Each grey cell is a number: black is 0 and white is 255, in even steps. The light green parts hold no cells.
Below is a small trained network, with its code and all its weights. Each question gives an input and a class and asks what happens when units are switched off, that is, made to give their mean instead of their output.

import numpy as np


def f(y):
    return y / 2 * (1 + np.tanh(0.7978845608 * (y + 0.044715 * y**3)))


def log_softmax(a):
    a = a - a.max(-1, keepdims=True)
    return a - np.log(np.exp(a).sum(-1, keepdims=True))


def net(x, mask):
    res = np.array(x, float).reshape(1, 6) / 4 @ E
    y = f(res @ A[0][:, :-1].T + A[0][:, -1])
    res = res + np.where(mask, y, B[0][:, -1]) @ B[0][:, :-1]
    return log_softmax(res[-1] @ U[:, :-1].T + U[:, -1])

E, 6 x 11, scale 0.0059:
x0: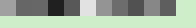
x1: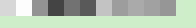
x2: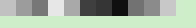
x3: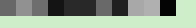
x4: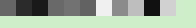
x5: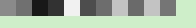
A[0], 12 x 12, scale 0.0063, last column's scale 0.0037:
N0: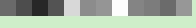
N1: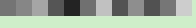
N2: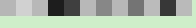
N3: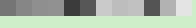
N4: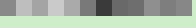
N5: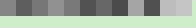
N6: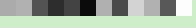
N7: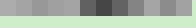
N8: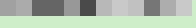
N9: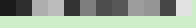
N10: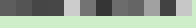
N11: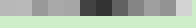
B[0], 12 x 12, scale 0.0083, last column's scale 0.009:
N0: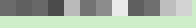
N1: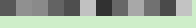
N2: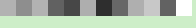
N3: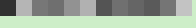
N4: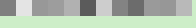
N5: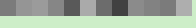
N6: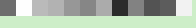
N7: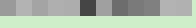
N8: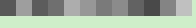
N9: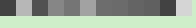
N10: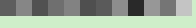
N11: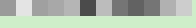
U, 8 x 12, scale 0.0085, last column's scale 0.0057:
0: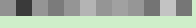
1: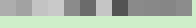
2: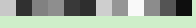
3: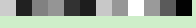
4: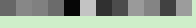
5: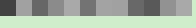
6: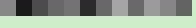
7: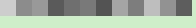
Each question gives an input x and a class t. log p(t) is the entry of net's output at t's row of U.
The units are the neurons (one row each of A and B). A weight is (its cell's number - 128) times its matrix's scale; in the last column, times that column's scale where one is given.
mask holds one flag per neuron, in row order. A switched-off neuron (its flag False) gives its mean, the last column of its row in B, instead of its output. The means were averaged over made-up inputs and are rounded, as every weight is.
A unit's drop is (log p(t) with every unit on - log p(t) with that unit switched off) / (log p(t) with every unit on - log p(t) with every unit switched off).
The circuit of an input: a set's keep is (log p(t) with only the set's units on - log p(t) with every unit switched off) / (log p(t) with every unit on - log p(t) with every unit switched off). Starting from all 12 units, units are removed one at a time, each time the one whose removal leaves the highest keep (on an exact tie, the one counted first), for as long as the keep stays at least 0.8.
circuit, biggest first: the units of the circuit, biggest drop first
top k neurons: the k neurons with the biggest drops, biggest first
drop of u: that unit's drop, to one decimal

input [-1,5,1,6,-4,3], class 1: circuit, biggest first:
[N6]
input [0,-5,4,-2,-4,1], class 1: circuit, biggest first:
[N0; N4]
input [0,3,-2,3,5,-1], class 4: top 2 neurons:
[N1; N11]
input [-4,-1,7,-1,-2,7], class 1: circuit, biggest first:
[N11; N7]
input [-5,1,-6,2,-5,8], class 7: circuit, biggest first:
[N2; N9]
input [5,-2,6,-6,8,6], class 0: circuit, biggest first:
[N6; N9]
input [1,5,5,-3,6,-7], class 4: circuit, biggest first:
[N1; N3]
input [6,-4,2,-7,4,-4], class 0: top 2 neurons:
[N2; N6]
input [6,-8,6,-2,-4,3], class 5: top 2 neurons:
[N2; N10]
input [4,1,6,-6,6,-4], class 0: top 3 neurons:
[N6; N2; N9]
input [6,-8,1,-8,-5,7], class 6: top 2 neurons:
[N6; N10]
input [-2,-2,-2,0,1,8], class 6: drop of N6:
0.2
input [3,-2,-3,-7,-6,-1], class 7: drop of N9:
0.1
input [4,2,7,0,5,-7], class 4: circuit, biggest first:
[N1]
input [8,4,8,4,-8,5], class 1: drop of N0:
0.0
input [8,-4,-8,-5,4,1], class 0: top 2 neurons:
[N6; N9]
